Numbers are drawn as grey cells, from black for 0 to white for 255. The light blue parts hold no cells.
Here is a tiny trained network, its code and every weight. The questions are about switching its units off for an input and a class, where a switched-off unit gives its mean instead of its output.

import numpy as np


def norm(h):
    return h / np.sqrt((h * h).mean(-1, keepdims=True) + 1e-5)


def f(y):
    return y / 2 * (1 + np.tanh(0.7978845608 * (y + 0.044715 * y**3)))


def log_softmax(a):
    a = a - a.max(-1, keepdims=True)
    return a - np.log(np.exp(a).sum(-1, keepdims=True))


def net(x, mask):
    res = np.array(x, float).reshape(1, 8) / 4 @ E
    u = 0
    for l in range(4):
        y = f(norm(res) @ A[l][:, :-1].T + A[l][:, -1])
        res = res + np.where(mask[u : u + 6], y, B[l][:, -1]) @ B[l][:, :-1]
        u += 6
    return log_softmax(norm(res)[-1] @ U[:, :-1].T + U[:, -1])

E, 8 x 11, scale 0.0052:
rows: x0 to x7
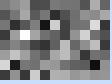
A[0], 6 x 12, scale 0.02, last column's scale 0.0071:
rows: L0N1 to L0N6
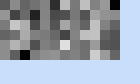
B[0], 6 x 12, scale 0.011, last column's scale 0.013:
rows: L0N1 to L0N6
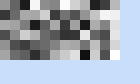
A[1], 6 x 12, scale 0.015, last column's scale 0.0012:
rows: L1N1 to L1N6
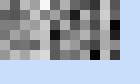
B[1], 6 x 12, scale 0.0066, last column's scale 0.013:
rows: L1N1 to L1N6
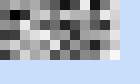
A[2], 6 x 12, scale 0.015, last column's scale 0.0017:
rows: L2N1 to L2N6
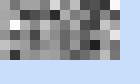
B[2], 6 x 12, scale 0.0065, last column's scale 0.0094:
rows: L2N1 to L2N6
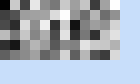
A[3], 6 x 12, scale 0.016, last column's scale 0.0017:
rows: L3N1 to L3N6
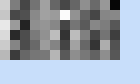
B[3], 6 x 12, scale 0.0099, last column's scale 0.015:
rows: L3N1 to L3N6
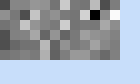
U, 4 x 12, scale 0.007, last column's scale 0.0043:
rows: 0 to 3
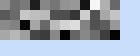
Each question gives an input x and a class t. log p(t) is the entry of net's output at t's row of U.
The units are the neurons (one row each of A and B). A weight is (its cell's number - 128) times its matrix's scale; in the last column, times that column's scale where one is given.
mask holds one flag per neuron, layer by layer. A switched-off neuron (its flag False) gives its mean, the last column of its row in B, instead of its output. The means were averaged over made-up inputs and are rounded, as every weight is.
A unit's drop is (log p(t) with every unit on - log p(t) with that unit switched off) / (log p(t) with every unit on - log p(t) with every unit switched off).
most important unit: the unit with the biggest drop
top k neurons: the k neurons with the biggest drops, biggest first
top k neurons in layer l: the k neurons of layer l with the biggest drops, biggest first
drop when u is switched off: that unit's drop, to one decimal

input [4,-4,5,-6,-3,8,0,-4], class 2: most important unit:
L3N2
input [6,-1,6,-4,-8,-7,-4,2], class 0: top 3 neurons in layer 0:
L0N6, L0N1, L0N2
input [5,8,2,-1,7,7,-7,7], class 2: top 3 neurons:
L0N2, L0N1, L1N6
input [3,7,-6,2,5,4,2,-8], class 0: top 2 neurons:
L0N3, L0N5
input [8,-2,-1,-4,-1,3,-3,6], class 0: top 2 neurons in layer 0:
L0N1, L0N3
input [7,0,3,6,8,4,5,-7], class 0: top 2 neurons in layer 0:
L0N3, L0N5
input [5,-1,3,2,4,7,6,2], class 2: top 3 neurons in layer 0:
L0N4, L0N5, L0N2
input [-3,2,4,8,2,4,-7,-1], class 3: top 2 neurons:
L0N3, L0N2
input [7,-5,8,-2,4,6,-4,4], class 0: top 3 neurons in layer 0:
L0N1, L0N6, L0N5
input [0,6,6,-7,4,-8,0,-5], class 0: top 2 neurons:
L0N6, L3N2
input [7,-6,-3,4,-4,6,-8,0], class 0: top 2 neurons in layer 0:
L0N3, L0N1
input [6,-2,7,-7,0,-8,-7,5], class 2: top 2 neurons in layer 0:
L0N6, L0N3
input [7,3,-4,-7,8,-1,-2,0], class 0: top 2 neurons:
L0N3, L0N2
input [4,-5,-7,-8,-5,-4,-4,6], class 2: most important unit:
L0N6
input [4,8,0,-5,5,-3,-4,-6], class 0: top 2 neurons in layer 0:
L0N3, L0N5
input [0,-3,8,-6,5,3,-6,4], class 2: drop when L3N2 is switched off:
0.2
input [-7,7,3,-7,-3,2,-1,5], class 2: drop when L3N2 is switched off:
0.1
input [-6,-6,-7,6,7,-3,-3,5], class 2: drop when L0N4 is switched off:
0.0
